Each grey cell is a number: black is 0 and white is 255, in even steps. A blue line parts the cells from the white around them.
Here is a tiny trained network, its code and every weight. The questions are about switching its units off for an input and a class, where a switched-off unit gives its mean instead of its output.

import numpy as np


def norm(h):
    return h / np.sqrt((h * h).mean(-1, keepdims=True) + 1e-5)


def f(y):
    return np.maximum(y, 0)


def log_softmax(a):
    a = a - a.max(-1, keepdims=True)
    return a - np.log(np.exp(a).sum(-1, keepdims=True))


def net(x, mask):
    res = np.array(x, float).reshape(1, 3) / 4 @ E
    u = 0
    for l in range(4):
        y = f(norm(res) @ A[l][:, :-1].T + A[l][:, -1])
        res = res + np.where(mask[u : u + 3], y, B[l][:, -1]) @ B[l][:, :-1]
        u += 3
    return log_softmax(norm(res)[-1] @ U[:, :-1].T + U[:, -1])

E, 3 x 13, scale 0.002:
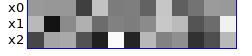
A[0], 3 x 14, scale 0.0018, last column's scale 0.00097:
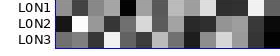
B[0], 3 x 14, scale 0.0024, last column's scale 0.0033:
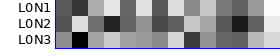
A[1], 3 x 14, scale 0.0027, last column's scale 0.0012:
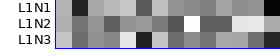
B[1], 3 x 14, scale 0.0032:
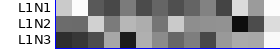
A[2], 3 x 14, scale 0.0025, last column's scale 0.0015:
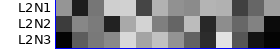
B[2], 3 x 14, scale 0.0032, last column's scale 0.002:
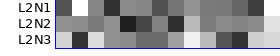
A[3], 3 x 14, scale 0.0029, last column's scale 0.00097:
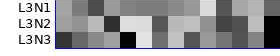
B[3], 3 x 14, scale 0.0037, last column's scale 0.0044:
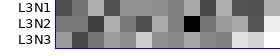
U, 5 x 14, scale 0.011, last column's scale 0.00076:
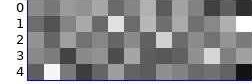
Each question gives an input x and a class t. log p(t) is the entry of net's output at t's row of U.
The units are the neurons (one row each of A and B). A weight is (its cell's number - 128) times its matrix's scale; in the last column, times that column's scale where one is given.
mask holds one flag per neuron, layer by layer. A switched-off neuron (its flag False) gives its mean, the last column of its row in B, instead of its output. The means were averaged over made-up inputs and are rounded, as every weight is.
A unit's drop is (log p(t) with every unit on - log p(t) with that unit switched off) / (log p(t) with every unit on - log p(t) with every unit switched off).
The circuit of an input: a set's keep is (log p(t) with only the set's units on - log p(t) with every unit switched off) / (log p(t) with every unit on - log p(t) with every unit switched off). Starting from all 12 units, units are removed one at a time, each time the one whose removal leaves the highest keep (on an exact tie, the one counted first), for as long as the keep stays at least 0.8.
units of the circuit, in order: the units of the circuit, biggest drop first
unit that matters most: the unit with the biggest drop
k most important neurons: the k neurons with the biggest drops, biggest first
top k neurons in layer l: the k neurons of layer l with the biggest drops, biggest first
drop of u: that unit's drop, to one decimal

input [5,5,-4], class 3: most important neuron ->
L1N1
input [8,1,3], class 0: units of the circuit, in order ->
L1N2, L1N3, L3N2
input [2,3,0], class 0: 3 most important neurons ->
L1N3, L3N2, L0N2
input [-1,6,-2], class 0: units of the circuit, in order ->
L1N3, L3N3, L2N1
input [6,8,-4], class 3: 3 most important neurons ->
L3N2, L1N2, L1N1
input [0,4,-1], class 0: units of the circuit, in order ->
L1N3, L3N3
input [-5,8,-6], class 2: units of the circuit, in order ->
L3N1, L2N1
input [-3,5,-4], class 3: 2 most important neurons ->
L1N1, L0N2
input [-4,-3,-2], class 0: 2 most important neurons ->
L1N3, L0N1
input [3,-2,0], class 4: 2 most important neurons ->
L0N2, L1N3
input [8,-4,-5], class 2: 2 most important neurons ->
L2N3, L3N2
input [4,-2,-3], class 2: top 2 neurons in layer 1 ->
L1N2, L1N3
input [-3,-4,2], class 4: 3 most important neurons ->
L0N2, L0N1, L1N3
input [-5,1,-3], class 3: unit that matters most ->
L0N1
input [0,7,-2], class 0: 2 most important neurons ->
L1N3, L3N3
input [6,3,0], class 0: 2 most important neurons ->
L1N2, L3N2
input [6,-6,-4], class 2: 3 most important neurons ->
L2N3, L1N1, L3N2
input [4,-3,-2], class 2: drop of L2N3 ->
0.2
